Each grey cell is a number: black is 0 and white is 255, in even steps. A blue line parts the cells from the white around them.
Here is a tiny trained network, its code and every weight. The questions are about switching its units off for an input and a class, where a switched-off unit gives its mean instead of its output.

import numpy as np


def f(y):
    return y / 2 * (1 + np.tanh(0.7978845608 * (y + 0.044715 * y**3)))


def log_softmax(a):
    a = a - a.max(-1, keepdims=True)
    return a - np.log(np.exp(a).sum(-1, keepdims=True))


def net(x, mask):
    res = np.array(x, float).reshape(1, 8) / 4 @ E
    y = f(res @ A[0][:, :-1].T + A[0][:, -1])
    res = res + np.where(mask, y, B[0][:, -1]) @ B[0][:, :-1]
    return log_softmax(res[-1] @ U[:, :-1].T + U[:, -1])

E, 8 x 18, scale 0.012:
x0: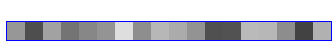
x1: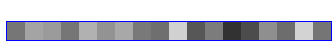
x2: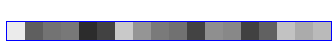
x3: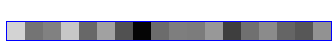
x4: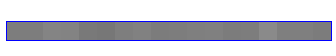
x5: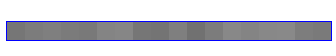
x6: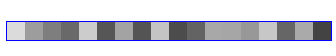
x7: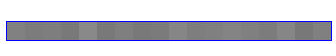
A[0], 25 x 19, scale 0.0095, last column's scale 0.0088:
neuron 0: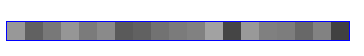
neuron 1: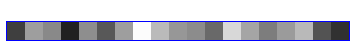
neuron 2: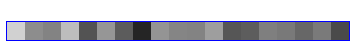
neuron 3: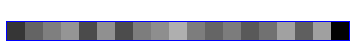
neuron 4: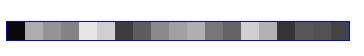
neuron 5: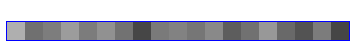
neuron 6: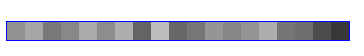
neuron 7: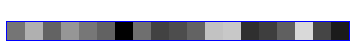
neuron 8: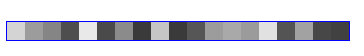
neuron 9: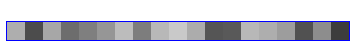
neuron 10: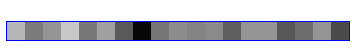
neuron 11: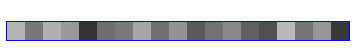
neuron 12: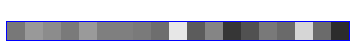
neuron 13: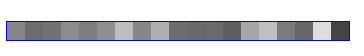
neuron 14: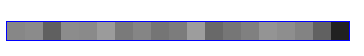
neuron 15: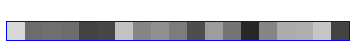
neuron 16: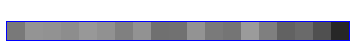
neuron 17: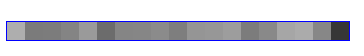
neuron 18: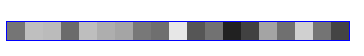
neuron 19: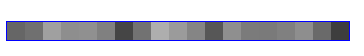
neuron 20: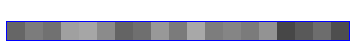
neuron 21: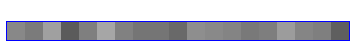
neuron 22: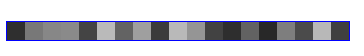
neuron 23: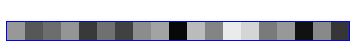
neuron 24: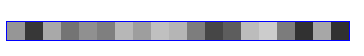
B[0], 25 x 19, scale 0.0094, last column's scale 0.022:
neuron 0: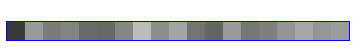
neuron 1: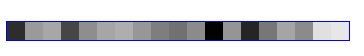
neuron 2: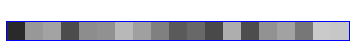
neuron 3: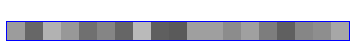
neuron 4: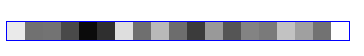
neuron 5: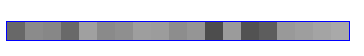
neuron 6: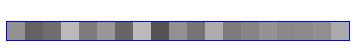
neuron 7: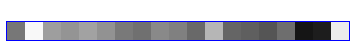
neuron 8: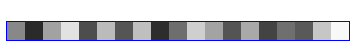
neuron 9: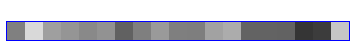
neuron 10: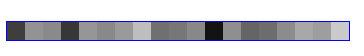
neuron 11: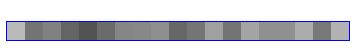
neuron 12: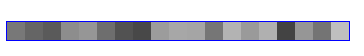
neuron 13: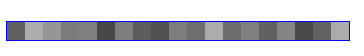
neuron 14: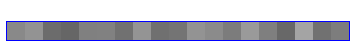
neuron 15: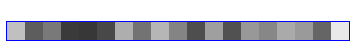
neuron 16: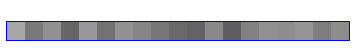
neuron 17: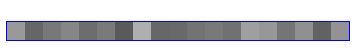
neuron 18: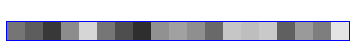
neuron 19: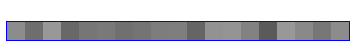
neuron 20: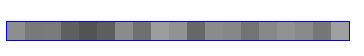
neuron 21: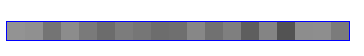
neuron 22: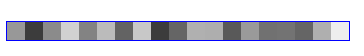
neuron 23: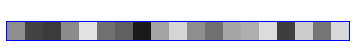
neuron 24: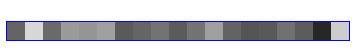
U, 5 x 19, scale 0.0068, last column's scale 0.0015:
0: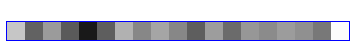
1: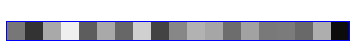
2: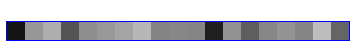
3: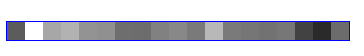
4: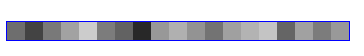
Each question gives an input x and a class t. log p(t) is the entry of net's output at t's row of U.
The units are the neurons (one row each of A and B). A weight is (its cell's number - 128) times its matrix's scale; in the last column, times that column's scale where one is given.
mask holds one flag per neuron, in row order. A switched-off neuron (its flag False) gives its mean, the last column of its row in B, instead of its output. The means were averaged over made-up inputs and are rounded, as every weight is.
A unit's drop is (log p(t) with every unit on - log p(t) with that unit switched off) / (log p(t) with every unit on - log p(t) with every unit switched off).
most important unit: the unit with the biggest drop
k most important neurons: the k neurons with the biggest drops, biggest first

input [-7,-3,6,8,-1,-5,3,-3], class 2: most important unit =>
neuron 2
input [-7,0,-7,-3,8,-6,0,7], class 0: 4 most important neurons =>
neuron 4; neuron 24; neuron 9; neuron 20
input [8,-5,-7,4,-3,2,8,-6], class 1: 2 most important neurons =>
neuron 8; neuron 6
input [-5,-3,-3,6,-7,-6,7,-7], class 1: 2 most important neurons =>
neuron 8; neuron 1
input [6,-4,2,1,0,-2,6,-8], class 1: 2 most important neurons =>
neuron 8; neuron 7
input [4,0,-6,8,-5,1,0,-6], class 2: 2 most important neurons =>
neuron 10; neuron 2
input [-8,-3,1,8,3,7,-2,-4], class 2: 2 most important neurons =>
neuron 2; neuron 10
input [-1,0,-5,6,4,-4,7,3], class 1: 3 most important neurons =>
neuron 8; neuron 1; neuron 6
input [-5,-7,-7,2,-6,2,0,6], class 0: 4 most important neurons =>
neuron 4; neuron 18; neuron 20; neuron 12
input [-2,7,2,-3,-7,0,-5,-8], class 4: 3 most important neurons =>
neuron 18; neuron 8; neuron 12
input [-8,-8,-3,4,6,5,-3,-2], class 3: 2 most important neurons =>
neuron 7; neuron 18
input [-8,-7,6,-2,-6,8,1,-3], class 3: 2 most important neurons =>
neuron 7; neuron 4
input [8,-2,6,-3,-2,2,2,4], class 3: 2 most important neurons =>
neuron 24; neuron 9
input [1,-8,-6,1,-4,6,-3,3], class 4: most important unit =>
neuron 23
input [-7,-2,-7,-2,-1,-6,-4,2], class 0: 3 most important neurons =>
neuron 4; neuron 24; neuron 9
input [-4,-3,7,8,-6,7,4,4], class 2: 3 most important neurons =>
neuron 2; neuron 10; neuron 4
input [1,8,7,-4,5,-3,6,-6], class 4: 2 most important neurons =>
neuron 18; neuron 4
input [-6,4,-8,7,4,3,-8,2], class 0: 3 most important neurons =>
neuron 4; neuron 8; neuron 20
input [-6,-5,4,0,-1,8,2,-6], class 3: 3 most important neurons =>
neuron 7; neuron 4; neuron 18
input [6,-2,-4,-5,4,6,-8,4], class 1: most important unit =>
neuron 22
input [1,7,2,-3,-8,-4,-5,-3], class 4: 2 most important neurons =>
neuron 18; neuron 8
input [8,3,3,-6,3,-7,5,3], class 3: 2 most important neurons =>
neuron 24; neuron 9
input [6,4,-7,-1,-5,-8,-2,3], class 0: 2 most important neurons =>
neuron 4; neuron 7
